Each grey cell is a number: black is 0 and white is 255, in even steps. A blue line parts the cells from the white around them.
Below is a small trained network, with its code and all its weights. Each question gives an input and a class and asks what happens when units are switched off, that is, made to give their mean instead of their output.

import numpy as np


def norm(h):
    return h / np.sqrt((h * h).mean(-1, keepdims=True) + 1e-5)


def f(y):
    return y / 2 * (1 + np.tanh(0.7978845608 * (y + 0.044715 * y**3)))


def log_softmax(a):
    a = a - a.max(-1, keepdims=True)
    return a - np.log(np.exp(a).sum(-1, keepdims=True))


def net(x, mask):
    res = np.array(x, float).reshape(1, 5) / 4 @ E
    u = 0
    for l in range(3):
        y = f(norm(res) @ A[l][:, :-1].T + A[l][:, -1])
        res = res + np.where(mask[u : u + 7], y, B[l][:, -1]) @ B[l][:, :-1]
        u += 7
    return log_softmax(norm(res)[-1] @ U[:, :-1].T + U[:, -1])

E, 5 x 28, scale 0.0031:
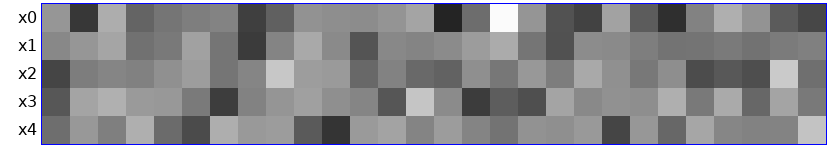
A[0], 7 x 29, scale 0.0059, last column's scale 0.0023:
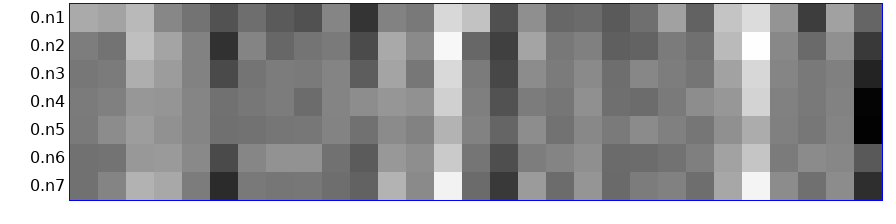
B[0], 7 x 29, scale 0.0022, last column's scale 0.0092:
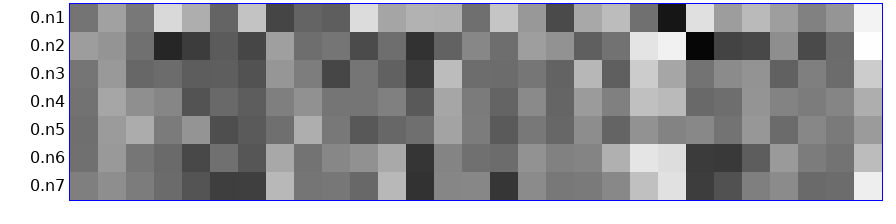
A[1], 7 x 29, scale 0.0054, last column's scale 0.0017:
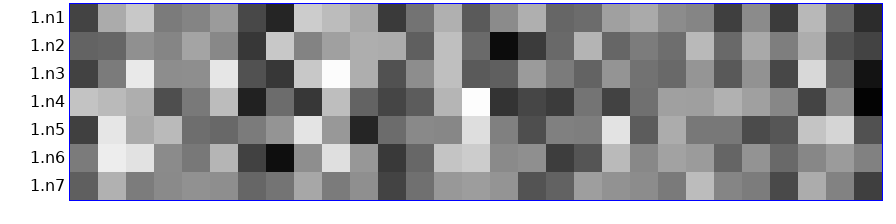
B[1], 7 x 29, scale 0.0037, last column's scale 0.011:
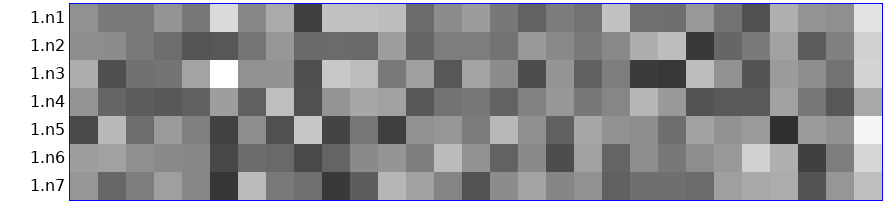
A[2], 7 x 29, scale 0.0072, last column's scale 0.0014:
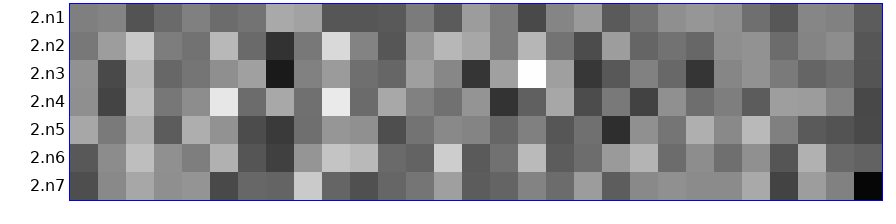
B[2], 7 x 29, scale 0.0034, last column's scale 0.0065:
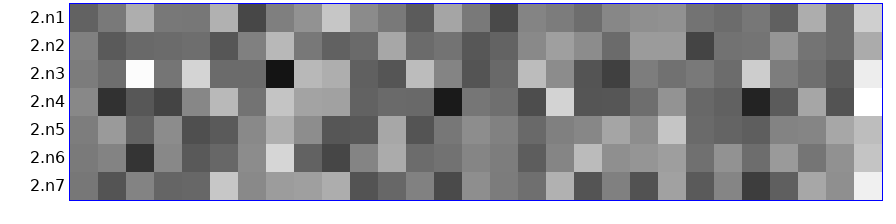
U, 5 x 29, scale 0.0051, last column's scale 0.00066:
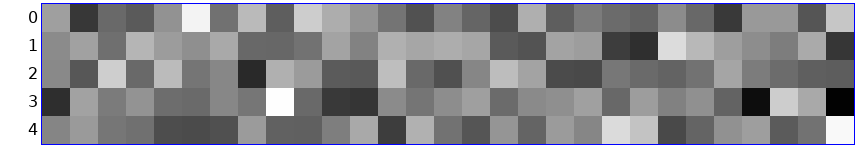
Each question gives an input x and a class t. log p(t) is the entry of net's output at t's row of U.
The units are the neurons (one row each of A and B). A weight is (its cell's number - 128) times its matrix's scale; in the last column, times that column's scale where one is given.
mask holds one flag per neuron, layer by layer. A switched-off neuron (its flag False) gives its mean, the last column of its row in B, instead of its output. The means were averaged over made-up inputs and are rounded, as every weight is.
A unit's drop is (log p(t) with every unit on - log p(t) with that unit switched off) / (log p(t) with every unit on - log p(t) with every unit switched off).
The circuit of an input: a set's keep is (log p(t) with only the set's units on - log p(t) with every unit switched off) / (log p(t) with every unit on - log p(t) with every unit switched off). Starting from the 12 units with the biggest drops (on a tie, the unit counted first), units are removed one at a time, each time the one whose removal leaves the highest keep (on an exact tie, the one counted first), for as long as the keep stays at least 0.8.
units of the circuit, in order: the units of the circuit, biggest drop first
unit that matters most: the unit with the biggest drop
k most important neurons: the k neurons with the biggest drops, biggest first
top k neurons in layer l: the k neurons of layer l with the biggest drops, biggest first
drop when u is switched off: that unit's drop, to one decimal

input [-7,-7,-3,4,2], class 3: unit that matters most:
1.n5
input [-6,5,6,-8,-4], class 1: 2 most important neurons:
[0.n2 0.n7]
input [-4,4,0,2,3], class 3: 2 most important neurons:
[1.n5 2.n7]
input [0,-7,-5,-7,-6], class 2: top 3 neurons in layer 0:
[0.n7 0.n1 0.n3]
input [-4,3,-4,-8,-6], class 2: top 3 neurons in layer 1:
[1.n1 1.n3 1.n6]
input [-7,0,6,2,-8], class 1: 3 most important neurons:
[1.n7 1.n5 1.n6]
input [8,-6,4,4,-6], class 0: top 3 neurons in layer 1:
[1.n5 1.n1 1.n6]
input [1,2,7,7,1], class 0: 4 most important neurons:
[1.n3 1.n1 2.n4 0.n1]
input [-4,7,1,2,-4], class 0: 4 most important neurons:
[1.n3 1.n1 1.n4 0.n1]
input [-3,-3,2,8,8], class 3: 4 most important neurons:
[1.n5 2.n7 1.n1 1.n6]
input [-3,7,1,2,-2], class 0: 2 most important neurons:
[1.n3 1.n1]
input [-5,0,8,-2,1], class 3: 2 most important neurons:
[1.n5 0.n1]
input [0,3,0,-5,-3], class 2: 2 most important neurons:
[1.n1 1.n3]
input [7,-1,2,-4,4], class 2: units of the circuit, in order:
[2.n3]
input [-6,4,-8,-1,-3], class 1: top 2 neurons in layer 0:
[0.n1 0.n2]
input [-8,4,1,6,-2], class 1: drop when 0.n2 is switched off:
0.3
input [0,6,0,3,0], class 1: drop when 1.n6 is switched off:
0.6
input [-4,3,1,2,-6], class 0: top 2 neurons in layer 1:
[1.n3 1.n1]
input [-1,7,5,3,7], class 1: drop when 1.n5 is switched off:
0.2
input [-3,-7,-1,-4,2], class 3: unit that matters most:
0.n1
